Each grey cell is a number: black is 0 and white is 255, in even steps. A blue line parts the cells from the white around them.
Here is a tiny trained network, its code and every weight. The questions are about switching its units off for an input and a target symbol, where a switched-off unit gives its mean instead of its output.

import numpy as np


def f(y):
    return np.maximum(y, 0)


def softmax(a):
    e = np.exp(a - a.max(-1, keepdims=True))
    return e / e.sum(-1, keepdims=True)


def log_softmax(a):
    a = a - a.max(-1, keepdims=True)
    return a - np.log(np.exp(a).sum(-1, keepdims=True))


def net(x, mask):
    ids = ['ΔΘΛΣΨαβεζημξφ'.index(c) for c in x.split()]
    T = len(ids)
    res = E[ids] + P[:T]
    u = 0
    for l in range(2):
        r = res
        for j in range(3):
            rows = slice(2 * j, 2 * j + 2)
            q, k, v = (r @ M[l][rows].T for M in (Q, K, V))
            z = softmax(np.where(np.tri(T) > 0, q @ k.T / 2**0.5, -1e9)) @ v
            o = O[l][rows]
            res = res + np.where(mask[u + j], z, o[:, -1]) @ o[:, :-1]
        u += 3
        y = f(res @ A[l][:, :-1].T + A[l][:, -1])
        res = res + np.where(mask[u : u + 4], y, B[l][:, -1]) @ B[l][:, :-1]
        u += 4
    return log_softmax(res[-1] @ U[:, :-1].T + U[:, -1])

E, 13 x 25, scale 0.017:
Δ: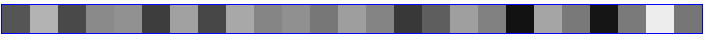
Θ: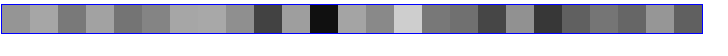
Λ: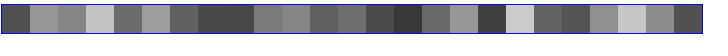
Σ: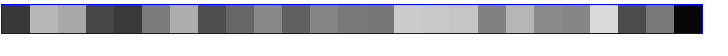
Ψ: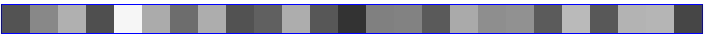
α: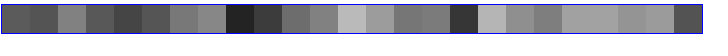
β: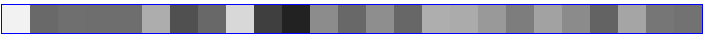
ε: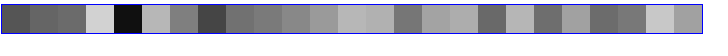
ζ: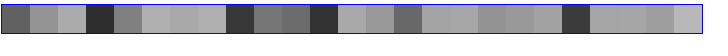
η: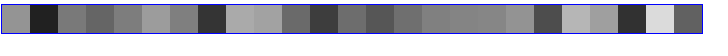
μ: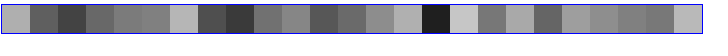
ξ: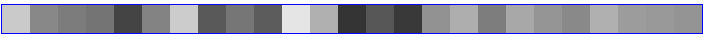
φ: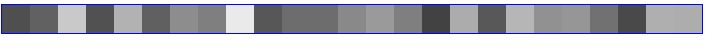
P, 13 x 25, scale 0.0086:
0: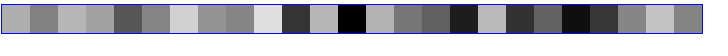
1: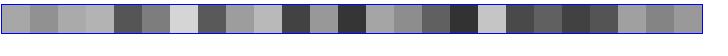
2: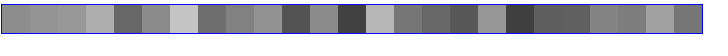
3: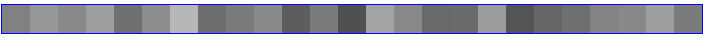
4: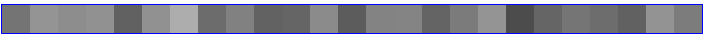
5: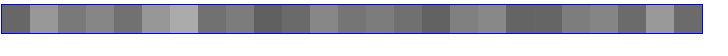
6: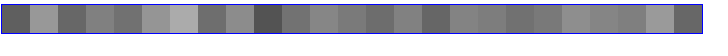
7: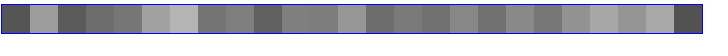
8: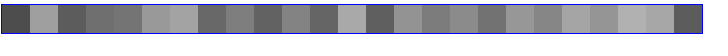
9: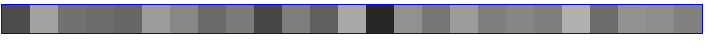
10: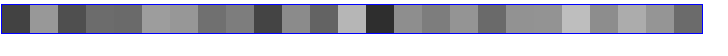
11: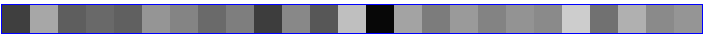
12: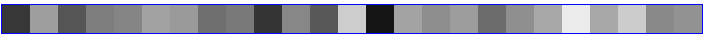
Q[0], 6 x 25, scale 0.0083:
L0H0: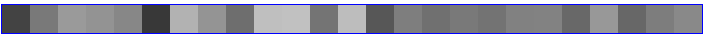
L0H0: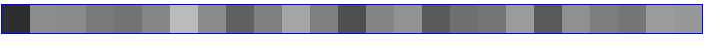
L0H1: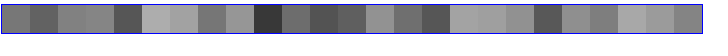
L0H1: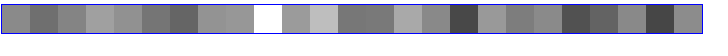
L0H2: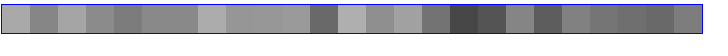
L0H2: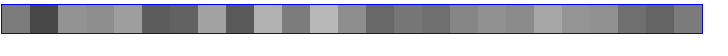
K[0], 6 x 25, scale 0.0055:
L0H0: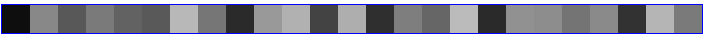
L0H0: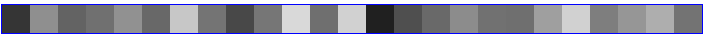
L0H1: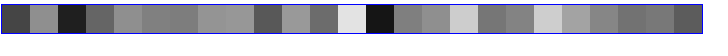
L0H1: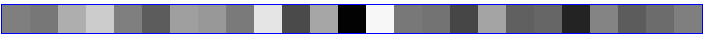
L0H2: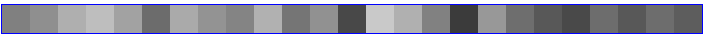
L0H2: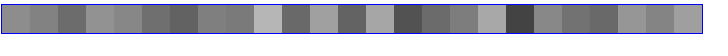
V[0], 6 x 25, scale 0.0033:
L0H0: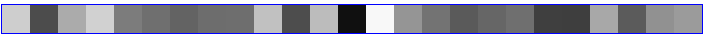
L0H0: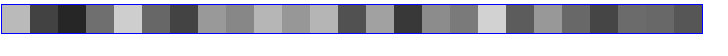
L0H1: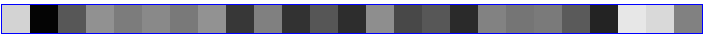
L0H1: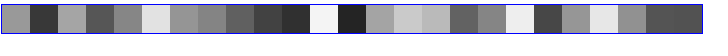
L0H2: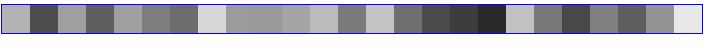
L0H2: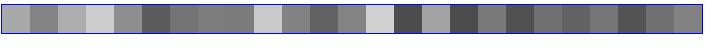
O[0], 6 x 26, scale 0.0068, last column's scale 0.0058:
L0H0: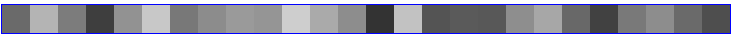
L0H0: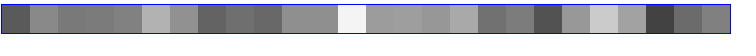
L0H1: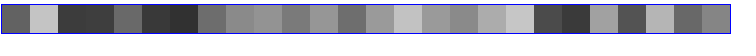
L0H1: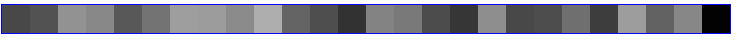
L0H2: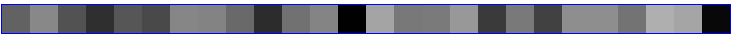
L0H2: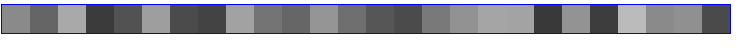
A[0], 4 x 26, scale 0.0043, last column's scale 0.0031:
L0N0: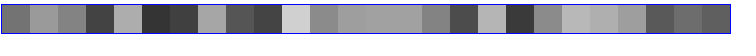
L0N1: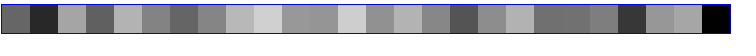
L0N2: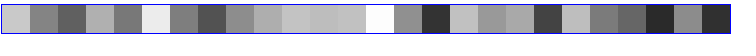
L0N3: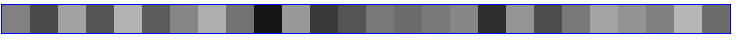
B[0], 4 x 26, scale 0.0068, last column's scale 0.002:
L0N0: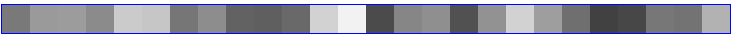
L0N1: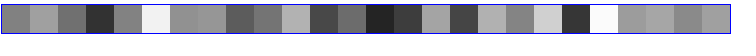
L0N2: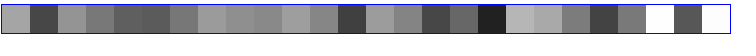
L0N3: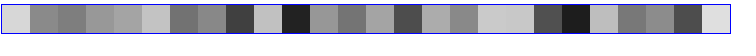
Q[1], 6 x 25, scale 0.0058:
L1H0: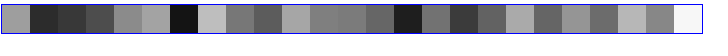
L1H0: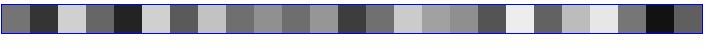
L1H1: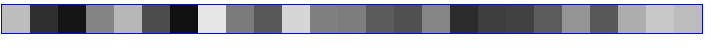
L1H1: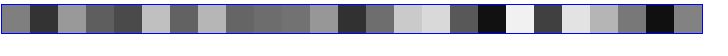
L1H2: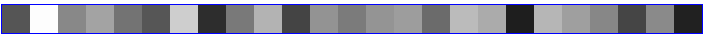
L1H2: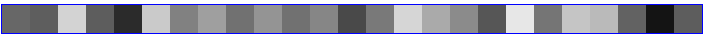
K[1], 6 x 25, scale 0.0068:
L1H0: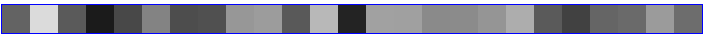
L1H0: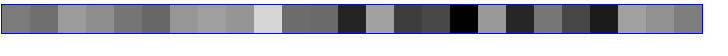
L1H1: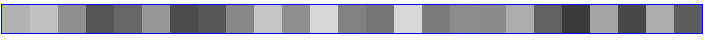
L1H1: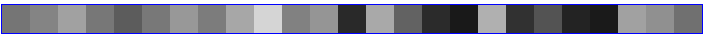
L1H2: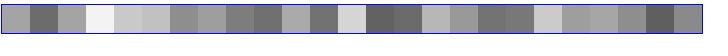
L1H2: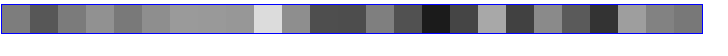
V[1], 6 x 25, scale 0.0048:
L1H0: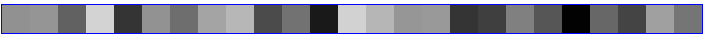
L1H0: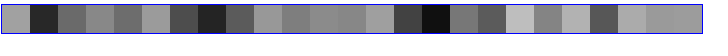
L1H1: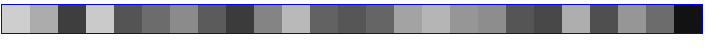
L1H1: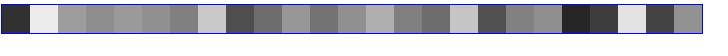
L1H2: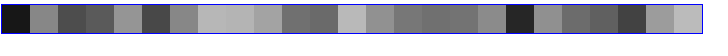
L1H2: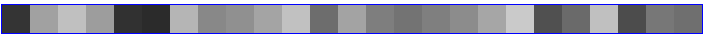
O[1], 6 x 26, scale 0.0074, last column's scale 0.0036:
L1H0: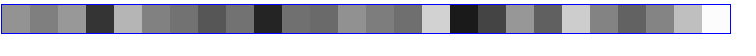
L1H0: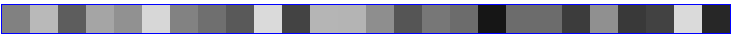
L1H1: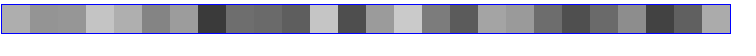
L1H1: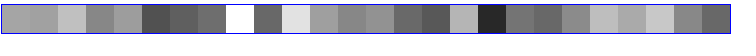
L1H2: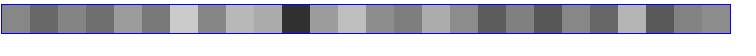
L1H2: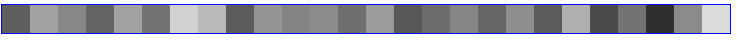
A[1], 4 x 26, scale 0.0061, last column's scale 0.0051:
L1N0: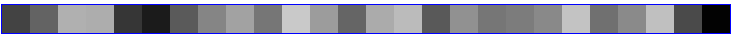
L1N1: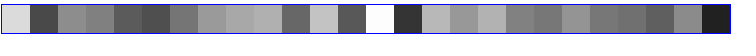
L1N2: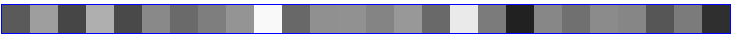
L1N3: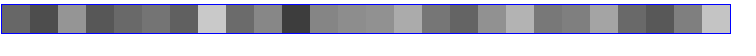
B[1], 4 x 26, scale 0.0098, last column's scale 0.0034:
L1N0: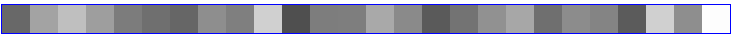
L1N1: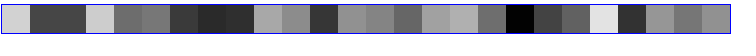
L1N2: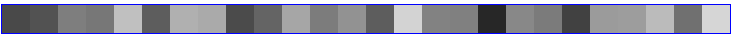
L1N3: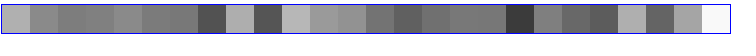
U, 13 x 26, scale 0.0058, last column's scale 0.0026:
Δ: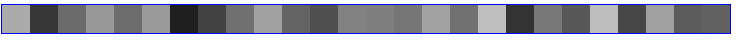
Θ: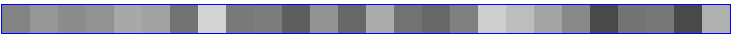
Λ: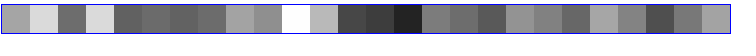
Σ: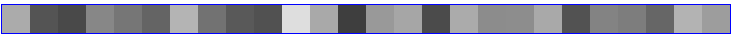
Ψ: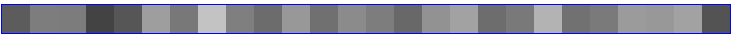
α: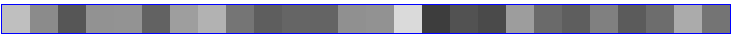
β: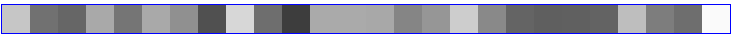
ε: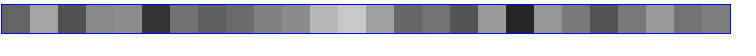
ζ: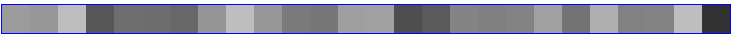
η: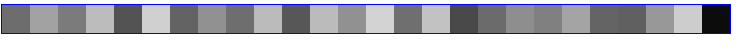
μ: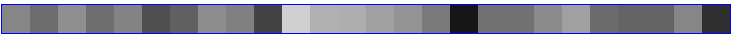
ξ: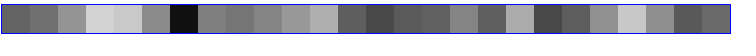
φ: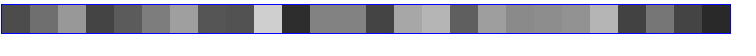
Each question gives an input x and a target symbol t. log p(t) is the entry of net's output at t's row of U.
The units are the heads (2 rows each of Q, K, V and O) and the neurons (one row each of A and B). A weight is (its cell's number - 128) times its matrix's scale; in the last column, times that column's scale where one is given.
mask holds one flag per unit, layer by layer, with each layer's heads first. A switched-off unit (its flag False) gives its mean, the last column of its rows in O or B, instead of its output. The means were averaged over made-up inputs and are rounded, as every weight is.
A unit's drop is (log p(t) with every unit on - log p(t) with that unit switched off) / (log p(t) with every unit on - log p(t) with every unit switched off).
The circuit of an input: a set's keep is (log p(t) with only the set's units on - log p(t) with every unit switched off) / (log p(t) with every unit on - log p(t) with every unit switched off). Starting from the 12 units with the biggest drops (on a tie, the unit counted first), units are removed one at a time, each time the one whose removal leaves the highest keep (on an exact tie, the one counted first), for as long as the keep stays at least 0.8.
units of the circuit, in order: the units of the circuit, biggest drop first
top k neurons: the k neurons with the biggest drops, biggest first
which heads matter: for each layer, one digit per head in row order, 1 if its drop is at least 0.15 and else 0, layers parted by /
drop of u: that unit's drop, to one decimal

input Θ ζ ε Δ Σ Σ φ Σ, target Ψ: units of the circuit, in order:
[L0H1; L1H1]
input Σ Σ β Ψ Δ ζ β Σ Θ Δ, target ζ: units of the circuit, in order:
[L0H1; L1H1; L1N0]
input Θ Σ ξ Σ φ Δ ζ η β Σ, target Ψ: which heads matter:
110 / 010
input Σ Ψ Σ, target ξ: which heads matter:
000 / 110
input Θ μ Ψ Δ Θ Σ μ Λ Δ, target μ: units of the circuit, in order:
[L0H1; L1H0]
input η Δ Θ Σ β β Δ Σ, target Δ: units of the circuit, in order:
[L0H1; L1H2]
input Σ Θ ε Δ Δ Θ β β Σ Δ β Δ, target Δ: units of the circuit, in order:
[L0H1; L1H2]
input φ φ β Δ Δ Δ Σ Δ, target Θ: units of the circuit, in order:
[L1H0; L1H2; L1N0]
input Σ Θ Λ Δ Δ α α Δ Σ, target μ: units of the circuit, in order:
[L0H1; L1H0; L1N3]
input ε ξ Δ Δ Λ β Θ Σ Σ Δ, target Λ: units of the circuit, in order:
[L0H1; L1H2; L1H1]
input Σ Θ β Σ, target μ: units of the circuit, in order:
[L1H0; L1N3]
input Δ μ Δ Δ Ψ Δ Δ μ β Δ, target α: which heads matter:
010 / 100
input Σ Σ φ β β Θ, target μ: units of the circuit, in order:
[L1H0; L0H1; L0H0]
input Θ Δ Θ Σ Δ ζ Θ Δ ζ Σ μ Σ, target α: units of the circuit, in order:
[L0H1; L1H0; L1N2]
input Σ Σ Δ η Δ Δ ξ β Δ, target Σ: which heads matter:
010 / 111
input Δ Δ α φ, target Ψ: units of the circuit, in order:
[L1H1; L0N1]
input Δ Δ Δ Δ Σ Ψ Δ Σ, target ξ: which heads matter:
010 / 110
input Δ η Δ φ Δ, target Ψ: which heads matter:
000 / 010
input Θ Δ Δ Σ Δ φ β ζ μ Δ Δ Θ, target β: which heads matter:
101 / 000
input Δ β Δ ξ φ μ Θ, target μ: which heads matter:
010 / 100
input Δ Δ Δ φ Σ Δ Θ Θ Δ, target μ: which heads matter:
011 / 100
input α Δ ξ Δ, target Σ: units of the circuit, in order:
[L1H0; L1N2; L1H2]
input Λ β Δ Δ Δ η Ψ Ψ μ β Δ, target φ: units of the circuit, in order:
[L0H1; L1H1]
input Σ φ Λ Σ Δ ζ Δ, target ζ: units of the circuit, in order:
[L1H1; L1N0; L0H1]
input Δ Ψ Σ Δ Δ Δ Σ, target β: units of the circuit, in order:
[L1H2; L1N3]
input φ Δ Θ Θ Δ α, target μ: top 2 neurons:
[L1N3; L0N0]
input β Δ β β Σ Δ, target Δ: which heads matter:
010 / 001
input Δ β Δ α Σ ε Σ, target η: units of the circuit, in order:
[L1H0; L0H1; L0N2]
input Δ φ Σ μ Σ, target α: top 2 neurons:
[L1N2; L0N2]
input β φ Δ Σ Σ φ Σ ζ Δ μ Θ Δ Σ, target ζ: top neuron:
[L0N3]
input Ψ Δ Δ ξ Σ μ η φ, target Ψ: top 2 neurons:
[L0N1; L0N2]
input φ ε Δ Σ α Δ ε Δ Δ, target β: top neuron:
[L0N2]
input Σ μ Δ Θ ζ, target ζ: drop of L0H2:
0.1
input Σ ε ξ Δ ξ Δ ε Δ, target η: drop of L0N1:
0.0
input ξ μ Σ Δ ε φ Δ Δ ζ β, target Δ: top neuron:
[L1N1]
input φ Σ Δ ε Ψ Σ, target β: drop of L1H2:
0.5
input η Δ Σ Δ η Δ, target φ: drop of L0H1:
0.8
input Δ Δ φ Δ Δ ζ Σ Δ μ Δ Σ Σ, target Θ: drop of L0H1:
1.2
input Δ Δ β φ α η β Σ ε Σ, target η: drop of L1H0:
0.8
